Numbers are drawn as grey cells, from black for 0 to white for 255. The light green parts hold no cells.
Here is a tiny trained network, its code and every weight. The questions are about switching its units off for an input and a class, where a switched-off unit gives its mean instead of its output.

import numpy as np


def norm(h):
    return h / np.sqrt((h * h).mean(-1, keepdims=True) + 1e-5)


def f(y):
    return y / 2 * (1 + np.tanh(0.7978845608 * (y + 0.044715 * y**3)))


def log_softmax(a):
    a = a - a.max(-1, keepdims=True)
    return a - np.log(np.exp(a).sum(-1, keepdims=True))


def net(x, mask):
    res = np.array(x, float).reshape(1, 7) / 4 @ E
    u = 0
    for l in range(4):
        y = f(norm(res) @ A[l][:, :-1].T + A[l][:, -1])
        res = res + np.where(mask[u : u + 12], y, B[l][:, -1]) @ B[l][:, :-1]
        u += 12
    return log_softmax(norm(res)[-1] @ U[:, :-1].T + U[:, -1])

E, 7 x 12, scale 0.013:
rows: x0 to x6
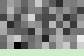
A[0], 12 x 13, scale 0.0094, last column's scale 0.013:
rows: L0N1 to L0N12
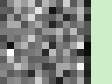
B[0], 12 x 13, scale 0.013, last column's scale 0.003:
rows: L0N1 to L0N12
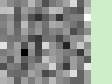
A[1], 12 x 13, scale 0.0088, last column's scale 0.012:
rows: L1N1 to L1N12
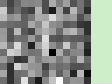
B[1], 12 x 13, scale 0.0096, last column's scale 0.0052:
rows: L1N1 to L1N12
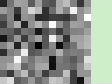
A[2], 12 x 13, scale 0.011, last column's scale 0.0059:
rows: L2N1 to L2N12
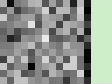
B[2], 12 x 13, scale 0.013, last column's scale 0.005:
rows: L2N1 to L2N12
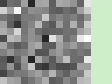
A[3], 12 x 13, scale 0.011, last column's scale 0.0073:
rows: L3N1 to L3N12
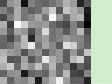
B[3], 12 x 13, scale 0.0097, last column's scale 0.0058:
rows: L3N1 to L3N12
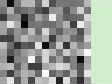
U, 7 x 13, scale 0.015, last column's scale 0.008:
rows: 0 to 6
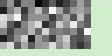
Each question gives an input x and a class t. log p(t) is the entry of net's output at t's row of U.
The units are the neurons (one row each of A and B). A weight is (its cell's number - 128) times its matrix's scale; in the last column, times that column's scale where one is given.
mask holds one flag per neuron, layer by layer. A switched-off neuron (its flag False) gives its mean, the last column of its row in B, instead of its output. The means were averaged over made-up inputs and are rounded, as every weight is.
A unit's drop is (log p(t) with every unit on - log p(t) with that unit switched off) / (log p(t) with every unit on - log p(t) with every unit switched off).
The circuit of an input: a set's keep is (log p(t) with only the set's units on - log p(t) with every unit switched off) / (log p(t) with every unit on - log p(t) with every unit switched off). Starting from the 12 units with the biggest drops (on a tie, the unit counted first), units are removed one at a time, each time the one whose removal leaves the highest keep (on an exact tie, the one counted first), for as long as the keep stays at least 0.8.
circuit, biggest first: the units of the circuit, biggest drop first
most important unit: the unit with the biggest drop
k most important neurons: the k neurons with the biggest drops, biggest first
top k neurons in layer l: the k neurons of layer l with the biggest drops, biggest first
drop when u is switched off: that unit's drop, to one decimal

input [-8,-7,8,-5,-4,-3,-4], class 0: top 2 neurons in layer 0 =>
[L0N3 L0N6]
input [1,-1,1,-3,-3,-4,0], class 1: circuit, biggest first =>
[L2N6]
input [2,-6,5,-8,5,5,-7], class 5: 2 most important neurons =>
[L2N9 L1N8]
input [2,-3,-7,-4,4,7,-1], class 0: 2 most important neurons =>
[L1N7 L1N5]
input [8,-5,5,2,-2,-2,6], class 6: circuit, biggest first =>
[L0N2 L3N10]
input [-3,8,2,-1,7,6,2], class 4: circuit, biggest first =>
[L0N8 L3N1 L3N11]
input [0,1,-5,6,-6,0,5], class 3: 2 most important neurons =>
[L0N1 L2N4]
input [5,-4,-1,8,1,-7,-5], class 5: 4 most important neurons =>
[L2N1 L1N11 L3N6 L0N10]
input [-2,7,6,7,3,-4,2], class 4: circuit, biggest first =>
[L3N11 L1N3]
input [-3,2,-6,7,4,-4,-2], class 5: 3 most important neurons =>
[L2N1 L1N11 L3N6]
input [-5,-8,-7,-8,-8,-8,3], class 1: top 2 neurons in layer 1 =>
[L1N6 L1N9]
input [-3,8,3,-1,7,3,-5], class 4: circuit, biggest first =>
[L0N8 L3N11]
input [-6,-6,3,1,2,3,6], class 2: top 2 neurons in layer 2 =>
[L2N2 L2N5]
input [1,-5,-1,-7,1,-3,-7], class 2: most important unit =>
L2N12
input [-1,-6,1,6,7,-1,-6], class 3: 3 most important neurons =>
[L1N2 L0N11 L1N9]
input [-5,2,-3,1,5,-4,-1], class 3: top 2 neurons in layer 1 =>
[L1N2 L1N3]
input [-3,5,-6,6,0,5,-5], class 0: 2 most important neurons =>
[L1N7 L2N9]
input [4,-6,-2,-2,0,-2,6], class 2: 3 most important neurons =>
[L2N2 L1N9 L2N5]
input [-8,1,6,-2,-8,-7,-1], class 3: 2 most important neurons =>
[L2N4 L0N1]
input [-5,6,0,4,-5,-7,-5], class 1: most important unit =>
L2N6
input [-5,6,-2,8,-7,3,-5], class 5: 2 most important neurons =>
[L2N1 L1N11]
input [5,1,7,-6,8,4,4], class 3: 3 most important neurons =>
[L0N11 L1N2 L1N3]
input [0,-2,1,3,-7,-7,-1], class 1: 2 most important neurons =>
[L2N6 L3N3]
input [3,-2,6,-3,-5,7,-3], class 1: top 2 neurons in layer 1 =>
[L1N3 L1N7]
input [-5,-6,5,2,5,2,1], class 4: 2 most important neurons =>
[L0N7 L3N9]
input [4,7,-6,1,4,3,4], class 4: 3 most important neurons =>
[L0N8 L3N11 L3N1]
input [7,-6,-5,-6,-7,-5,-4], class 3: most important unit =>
L0N1
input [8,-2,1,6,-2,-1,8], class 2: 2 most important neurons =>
[L2N2 L1N9]
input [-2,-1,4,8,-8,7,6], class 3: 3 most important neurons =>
[L0N1 L2N4 L2N6]
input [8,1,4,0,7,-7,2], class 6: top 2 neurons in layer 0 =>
[L0N2 L0N12]
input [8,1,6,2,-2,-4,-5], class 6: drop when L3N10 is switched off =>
0.3
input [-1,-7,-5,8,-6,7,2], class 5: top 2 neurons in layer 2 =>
[L2N1 L2N6]
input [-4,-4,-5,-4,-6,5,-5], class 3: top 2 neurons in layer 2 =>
[L2N4 L2N6]
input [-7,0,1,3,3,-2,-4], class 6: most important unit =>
L1N12
